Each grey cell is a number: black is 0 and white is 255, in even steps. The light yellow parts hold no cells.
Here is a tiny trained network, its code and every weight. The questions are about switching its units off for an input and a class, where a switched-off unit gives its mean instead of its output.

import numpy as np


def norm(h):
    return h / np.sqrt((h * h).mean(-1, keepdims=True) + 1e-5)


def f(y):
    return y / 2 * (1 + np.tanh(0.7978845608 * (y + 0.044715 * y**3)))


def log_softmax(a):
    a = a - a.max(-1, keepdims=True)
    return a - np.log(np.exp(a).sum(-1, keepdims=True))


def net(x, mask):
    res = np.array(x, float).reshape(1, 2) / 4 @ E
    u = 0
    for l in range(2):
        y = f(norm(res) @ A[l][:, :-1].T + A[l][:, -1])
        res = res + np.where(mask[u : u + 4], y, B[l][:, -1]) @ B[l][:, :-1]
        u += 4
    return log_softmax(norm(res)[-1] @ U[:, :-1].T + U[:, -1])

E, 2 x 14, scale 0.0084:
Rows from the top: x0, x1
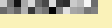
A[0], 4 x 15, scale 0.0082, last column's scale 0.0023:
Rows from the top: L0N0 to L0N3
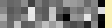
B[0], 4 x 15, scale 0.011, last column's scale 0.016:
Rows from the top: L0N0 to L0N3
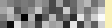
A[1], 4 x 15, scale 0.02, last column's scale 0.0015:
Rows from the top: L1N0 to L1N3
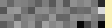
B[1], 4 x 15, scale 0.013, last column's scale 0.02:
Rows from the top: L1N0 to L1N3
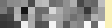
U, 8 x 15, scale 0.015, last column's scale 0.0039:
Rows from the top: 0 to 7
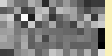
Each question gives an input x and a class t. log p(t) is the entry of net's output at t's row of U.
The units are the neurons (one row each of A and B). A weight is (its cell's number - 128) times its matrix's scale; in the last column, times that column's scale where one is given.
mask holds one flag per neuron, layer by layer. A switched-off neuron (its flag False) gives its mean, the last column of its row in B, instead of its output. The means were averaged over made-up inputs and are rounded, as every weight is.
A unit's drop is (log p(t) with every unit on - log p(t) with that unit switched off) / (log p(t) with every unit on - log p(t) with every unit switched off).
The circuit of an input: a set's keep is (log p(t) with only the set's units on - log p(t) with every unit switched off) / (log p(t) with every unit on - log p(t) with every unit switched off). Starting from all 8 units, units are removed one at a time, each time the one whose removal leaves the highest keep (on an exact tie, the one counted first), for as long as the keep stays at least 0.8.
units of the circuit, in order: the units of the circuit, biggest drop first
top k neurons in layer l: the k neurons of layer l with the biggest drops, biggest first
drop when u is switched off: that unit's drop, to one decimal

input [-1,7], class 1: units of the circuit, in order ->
(L1N3)
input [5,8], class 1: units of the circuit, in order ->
(L1N3 L0N2)
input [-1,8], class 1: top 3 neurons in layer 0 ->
(L0N2 L0N1 L0N3)
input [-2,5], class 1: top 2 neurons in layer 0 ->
(L0N2 L0N3)
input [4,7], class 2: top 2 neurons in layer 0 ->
(L0N2 L0N0)
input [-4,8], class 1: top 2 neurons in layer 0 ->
(L0N3 L0N2)
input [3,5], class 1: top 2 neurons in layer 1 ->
(L1N3 L1N2)
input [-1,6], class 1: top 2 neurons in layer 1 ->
(L1N3 L1N1)
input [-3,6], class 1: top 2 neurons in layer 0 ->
(L0N3 L0N2)
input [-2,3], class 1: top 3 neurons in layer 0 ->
(L0N3 L0N0 L0N2)
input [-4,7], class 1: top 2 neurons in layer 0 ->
(L0N3 L0N2)
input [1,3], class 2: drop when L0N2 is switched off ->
1.1
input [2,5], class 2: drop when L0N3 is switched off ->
0.0
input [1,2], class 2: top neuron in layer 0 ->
(L0N2)
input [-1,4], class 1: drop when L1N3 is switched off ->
0.9
